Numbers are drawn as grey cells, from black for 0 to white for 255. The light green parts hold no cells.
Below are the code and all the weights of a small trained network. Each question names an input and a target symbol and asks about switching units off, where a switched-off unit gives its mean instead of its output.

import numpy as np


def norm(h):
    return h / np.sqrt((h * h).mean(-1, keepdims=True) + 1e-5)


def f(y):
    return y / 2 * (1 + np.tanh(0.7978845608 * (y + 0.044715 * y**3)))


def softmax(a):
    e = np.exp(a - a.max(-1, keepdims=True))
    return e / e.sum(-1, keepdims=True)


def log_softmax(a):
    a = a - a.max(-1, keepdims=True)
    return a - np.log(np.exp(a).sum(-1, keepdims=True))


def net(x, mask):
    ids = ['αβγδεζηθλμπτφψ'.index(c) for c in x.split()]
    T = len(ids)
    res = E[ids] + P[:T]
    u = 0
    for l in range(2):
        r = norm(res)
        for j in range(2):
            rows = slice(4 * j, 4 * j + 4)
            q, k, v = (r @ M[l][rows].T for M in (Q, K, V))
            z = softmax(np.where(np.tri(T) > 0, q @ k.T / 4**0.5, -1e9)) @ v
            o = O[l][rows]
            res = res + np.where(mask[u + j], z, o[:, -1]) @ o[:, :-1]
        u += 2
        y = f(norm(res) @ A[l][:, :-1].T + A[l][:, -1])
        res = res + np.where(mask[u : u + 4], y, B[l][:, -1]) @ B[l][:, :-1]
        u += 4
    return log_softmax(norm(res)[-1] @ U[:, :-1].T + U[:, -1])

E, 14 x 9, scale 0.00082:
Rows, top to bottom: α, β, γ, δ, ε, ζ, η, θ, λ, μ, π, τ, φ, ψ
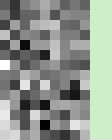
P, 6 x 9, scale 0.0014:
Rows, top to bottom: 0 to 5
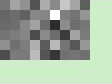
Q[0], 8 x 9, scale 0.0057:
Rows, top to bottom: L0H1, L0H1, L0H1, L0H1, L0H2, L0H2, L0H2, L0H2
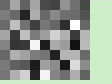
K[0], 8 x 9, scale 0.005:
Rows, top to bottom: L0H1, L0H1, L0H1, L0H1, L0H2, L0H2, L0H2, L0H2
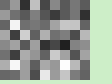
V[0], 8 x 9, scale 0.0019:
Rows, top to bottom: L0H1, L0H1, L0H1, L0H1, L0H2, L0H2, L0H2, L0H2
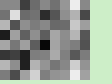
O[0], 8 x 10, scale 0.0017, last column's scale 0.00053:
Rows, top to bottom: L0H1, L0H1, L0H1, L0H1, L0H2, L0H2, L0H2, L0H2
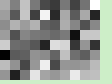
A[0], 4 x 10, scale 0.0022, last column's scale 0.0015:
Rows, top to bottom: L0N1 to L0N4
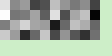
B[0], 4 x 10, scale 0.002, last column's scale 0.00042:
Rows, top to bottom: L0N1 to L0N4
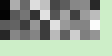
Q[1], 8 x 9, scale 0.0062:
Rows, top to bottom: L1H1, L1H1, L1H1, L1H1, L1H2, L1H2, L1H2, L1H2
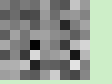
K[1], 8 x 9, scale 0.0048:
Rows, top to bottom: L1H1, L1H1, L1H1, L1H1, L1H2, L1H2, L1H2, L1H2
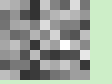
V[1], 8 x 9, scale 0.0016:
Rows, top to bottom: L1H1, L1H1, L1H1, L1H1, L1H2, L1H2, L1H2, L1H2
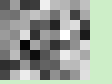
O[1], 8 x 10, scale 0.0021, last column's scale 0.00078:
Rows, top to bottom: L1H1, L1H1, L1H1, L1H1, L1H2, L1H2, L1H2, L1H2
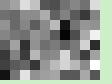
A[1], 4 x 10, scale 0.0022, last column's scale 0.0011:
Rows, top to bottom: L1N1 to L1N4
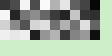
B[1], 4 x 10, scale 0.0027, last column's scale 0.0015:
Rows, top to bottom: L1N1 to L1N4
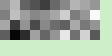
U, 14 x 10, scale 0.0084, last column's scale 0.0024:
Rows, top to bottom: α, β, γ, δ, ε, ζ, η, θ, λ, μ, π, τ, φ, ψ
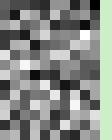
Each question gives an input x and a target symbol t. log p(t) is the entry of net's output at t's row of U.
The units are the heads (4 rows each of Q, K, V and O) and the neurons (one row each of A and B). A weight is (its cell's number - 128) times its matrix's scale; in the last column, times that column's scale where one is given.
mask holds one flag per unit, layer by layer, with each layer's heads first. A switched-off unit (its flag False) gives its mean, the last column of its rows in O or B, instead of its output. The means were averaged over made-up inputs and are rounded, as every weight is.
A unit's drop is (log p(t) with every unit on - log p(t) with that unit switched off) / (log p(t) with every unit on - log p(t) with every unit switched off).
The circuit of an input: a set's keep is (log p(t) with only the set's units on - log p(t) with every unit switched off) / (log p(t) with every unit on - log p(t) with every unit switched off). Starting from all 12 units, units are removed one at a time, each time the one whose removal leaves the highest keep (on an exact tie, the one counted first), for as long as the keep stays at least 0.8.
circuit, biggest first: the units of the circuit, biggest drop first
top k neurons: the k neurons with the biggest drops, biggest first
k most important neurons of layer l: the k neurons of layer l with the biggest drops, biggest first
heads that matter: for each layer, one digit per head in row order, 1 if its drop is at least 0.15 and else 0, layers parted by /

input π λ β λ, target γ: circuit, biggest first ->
(L1H2; L0H2)
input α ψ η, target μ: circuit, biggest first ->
(L0N4)
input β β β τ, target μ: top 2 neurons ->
(L0N4; L0N3)
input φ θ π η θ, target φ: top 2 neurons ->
(L0N2; L0N1)
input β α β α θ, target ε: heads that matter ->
00 / 11
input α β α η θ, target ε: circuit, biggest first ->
(L1H1; L0N2; L1N1; L1H2)
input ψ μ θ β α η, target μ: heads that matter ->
10 / 10
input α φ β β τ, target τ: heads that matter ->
00 / 00
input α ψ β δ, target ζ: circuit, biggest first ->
(L1H2; L1N2; L1N4; L1H1)
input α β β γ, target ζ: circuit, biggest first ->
(L1H2; L1N4; L0N2; L0H1)
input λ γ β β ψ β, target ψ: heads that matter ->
00 / 01
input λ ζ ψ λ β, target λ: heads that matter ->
01 / 01
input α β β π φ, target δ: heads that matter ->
00 / 01
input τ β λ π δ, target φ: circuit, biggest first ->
(L1H1; L0N1)
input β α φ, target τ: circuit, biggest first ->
(L0H2; L1N3; L0N2)
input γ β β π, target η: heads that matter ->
10 / 11
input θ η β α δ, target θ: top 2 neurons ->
(L0N2; L1N1)
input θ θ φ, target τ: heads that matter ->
11 / 00
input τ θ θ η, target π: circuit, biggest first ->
(L0H2; L0N4)
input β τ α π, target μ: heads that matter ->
00 / 11
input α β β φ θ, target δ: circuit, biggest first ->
(L0N2; L0H2)
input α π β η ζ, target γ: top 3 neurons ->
(L0N1; L0N3; L1N4)
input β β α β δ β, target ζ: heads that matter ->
00 / 11
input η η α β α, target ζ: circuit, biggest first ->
(L1H2; L1H1)
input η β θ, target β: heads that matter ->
00 / 01
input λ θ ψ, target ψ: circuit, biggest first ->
(L0N3)
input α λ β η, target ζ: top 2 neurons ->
(L1N4; L1N2)
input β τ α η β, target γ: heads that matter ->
11 / 11
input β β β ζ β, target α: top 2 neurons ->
(L1N2; L0N4)
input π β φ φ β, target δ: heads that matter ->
01 / 01
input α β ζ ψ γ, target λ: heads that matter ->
00 / 01
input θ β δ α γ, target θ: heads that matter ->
01 / 11
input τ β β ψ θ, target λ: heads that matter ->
00 / 01
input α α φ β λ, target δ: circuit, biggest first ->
(L1H2; L0N2; L0H2)
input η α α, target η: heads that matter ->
01 / 01
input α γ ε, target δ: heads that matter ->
11 / 01
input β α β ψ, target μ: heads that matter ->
00 / 01
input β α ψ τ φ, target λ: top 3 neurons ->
(L0N2; L0N1; L1N4)
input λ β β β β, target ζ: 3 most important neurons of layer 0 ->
(L0N4; L0N3; L0N1)
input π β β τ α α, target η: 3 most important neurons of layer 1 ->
(L1N2; L1N4; L1N1)
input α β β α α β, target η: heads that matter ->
01 / 01
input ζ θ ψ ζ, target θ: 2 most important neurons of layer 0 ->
(L0N3; L0N4)
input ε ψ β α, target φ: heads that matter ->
10 / 11
